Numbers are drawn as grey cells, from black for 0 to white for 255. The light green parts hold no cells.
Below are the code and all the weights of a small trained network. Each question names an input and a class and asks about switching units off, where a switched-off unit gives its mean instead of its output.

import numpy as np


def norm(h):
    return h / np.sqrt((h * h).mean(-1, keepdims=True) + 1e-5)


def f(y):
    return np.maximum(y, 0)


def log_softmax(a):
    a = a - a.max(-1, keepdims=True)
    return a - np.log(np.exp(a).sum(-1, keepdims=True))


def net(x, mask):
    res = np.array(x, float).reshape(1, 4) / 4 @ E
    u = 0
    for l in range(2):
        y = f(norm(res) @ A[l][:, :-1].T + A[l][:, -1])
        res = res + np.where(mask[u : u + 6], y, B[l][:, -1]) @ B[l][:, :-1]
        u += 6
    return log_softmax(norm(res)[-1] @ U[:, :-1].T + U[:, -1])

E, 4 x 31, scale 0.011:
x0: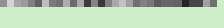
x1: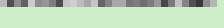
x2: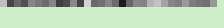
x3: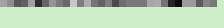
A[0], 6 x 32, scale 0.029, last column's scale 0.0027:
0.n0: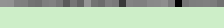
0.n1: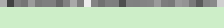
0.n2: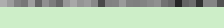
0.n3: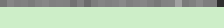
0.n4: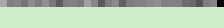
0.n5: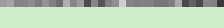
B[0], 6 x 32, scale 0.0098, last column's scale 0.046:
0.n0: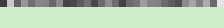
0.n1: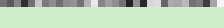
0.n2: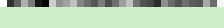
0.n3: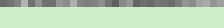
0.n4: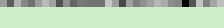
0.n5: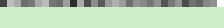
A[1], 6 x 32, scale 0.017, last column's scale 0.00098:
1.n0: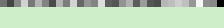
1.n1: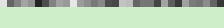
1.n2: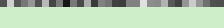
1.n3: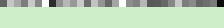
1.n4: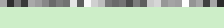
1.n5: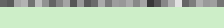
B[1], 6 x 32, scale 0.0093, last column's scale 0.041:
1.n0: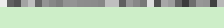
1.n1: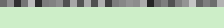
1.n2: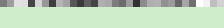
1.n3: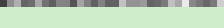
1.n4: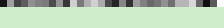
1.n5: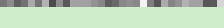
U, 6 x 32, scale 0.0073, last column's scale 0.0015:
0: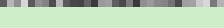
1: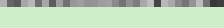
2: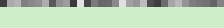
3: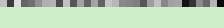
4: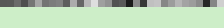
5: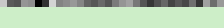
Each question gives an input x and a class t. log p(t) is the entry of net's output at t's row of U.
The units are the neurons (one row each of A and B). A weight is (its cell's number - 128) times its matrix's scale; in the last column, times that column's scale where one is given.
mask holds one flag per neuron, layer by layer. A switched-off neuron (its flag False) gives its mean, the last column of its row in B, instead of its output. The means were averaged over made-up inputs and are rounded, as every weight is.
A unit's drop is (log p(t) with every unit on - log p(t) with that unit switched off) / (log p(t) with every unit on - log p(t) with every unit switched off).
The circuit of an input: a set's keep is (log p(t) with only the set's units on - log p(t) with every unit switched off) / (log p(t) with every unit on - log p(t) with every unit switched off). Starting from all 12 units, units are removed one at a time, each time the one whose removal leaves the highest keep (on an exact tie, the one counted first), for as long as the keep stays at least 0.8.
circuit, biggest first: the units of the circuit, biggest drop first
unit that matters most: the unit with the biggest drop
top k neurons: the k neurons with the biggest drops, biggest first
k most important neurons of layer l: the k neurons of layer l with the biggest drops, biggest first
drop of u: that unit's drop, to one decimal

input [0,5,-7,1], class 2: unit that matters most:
0.n5
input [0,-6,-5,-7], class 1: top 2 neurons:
0.n5, 0.n0
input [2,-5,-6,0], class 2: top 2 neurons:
0.n2, 0.n0
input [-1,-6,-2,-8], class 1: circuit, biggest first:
0.n5, 0.n1, 0.n0
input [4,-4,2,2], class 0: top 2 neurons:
0.n0, 1.n2
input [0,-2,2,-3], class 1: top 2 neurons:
0.n0, 0.n1
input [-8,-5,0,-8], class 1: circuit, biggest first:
0.n1, 0.n0, 0.n5
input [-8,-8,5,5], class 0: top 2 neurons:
0.n0, 1.n2
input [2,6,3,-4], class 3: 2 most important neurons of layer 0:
0.n5, 0.n4
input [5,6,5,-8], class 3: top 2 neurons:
0.n4, 1.n4
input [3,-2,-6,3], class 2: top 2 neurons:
0.n5, 1.n3
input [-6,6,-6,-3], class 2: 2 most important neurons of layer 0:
0.n1, 0.n2
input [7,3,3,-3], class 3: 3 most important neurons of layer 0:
0.n5, 0.n4, 0.n2
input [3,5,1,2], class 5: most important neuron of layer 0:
0.n2
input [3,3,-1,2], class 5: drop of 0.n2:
0.8
